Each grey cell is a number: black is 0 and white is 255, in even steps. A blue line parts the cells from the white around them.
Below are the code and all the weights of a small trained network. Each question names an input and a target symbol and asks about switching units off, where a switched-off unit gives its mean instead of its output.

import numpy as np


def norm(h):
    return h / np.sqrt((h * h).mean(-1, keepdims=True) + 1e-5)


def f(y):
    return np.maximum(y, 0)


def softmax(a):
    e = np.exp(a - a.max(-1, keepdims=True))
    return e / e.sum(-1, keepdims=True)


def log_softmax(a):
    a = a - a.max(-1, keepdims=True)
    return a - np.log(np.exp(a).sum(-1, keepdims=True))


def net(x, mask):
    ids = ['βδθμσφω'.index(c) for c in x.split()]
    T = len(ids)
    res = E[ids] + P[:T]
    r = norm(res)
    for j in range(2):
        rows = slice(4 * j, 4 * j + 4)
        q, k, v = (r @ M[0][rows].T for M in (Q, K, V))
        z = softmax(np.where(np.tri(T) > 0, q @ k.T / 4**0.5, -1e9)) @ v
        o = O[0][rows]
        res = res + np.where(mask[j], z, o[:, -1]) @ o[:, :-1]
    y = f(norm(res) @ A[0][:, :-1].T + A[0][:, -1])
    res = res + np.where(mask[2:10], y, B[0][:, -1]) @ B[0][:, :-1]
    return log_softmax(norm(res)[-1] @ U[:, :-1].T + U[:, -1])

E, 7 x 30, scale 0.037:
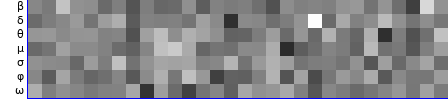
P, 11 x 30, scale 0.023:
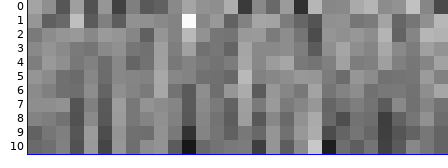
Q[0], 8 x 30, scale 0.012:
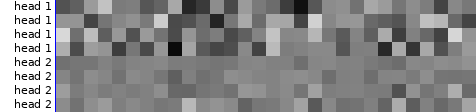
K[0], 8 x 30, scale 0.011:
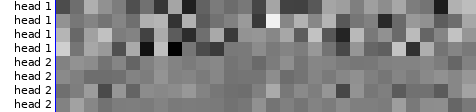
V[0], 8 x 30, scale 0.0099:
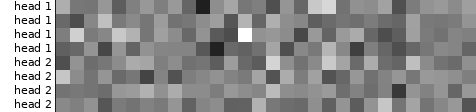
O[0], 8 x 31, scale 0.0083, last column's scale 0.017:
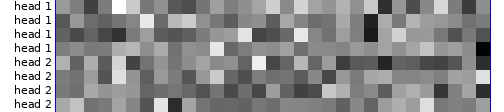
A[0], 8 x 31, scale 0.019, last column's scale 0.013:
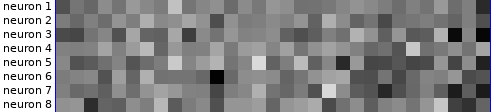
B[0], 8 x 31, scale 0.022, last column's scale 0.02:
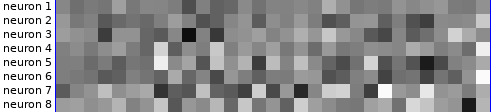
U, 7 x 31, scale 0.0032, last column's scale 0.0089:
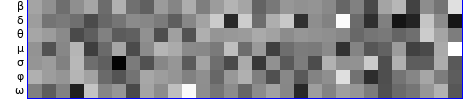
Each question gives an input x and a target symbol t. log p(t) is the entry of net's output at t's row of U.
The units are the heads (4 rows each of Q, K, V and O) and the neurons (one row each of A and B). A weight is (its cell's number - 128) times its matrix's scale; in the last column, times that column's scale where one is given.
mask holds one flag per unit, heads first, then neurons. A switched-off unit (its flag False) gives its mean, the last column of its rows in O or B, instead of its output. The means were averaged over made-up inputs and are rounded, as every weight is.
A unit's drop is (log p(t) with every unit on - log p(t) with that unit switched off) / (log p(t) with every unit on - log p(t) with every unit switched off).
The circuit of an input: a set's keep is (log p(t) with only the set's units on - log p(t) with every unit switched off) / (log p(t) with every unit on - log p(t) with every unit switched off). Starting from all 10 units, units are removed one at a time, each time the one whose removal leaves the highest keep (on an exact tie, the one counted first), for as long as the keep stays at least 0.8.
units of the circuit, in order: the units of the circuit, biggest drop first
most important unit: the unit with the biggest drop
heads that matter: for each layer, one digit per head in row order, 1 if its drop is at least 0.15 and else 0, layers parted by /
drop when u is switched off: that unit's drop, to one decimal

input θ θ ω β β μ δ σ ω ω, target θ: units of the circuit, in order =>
[head 2; neuron 6; neuron 7]
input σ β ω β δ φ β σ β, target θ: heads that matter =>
11
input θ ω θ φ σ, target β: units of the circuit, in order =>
[neuron 6; neuron 2]
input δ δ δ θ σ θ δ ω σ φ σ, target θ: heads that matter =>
01
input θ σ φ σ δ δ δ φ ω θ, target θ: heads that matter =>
01
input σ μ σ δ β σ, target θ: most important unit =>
head 2
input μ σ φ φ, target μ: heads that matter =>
10
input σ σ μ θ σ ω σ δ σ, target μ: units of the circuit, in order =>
[head 2; neuron 7]
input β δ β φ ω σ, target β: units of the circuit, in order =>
[head 1; neuron 6]
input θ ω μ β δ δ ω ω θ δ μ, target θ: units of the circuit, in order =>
[neuron 3; head 1]
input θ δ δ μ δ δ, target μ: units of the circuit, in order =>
[neuron 7; head 2]
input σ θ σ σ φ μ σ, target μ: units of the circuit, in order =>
[head 2; head 1; neuron 7]
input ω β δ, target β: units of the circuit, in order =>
[neuron 6; neuron 2]
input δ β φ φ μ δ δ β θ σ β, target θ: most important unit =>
neuron 6
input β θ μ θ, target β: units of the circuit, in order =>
[head 2; neuron 8]
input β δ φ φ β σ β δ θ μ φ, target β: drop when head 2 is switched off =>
1.2
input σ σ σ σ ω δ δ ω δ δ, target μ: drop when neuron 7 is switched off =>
0.6
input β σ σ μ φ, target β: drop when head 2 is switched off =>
1.1
